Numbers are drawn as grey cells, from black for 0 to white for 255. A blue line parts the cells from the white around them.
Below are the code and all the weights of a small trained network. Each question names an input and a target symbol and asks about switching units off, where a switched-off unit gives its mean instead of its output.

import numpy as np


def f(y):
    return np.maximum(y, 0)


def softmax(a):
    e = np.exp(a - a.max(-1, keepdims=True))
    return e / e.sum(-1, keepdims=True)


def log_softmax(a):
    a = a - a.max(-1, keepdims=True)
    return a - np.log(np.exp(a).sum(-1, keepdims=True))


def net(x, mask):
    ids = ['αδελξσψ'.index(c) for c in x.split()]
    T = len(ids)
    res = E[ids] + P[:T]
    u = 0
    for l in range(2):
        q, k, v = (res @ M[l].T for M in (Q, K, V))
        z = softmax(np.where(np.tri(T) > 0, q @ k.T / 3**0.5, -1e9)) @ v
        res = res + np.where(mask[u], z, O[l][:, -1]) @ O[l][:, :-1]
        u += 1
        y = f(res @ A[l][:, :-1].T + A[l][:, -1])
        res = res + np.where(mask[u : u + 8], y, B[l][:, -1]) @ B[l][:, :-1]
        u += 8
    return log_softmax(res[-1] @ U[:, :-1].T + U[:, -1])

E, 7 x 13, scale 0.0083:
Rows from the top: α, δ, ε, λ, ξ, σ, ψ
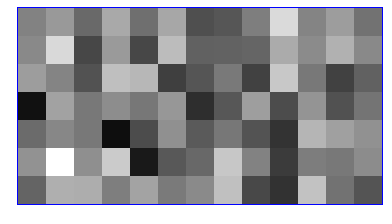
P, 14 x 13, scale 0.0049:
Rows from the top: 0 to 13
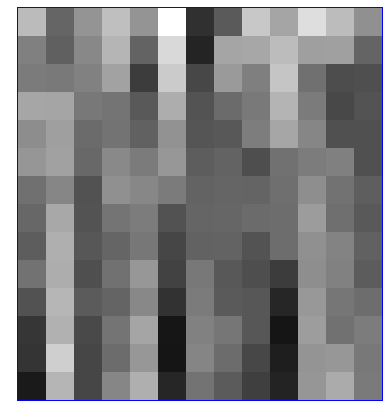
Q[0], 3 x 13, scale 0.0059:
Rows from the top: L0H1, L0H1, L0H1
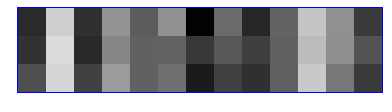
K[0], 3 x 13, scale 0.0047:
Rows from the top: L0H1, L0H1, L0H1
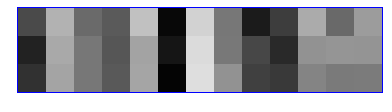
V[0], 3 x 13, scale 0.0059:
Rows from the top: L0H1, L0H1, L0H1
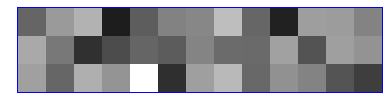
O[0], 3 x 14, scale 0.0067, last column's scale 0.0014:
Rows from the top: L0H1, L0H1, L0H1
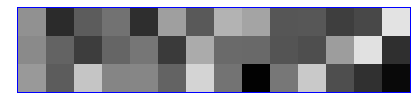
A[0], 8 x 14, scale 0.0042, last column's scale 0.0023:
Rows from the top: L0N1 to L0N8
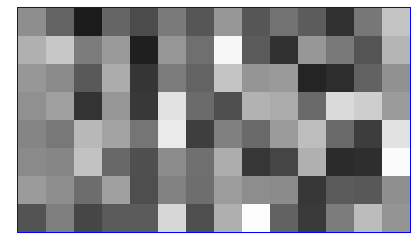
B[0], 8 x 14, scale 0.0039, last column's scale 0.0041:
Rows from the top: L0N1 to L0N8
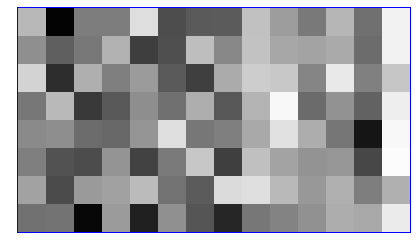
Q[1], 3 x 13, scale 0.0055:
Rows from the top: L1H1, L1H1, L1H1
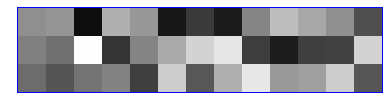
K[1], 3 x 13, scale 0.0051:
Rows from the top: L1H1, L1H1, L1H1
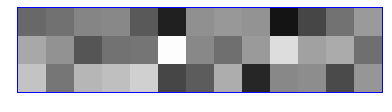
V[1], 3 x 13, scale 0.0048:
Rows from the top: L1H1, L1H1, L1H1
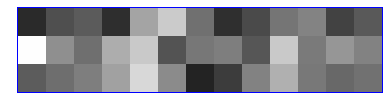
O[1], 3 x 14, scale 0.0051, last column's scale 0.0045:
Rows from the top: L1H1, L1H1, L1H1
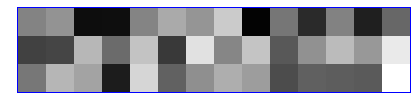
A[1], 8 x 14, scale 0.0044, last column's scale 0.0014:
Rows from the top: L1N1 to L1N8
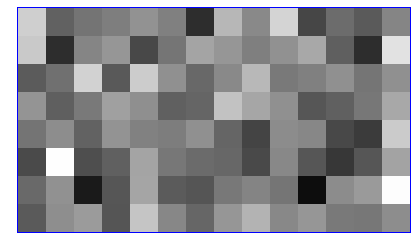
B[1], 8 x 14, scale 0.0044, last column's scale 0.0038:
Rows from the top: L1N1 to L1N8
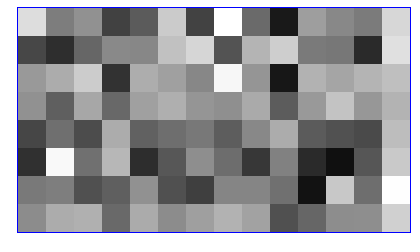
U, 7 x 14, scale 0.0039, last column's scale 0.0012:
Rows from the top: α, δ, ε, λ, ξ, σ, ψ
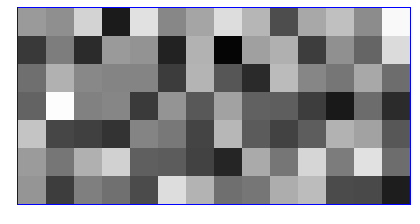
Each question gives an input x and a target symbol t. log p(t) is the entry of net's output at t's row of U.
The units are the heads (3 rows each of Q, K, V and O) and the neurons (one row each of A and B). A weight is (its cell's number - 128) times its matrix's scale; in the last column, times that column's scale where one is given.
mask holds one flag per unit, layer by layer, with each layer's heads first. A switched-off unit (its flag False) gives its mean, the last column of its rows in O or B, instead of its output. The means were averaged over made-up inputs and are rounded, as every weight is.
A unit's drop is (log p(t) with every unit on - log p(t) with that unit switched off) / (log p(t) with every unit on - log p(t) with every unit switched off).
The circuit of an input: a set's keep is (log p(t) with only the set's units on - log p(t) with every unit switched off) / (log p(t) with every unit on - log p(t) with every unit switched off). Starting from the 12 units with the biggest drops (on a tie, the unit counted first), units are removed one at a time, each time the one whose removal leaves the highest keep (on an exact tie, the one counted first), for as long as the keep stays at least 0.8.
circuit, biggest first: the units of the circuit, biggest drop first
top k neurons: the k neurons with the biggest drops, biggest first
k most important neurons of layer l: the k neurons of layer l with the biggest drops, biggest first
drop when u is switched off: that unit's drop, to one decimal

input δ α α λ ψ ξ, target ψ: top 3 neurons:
(L1N2 L0N6 L0N2)
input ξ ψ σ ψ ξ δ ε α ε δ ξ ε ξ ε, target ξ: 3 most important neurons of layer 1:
(L1N1 L1N7 L1N4)
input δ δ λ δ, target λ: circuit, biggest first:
(L1H1 L1N6 L0N4 L1N1)
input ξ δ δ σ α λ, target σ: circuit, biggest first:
(L1H1 L0N5 L0H1 L0N3)
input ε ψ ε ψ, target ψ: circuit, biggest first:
(L0H1 L1N2 L0N6)
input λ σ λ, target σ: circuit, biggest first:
(L1H1 L0N8 L0H1 L0N3)
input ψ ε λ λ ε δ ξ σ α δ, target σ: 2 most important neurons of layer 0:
(L0N5 L0N2)
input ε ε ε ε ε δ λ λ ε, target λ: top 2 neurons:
(L1N6 L0N2)
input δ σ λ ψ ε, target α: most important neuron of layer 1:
(L1N1)
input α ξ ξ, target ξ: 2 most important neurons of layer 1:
(L1N1 L1N7)
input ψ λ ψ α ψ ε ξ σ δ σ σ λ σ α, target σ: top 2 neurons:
(L0N5 L0N2)
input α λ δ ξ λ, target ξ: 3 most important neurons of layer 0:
(L0N3 L0N1 L0N7)
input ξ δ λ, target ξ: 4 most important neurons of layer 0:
(L0N3 L0N8 L0N7 L0N1)
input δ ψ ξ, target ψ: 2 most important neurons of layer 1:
(L1N2 L1N7)
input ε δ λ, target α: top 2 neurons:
(L1N3 L1N8)
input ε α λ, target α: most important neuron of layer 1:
(L1N3)
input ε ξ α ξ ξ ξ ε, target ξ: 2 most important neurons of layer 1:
(L1N1 L1N7)
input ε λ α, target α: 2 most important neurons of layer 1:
(L1N3 L1N8)
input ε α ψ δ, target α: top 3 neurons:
(L0N5 L0N6 L0N8)
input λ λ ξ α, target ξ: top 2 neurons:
(L1N1 L0N3)
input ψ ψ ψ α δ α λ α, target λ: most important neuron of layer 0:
(L0N5)
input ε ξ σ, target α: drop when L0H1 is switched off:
0.4
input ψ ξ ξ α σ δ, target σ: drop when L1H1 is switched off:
1.0
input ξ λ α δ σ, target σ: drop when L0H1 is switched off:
0.2
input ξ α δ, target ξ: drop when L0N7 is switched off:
0.1
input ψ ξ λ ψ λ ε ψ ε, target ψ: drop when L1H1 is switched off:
0.1
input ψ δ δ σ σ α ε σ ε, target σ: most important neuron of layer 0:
(L0N2)
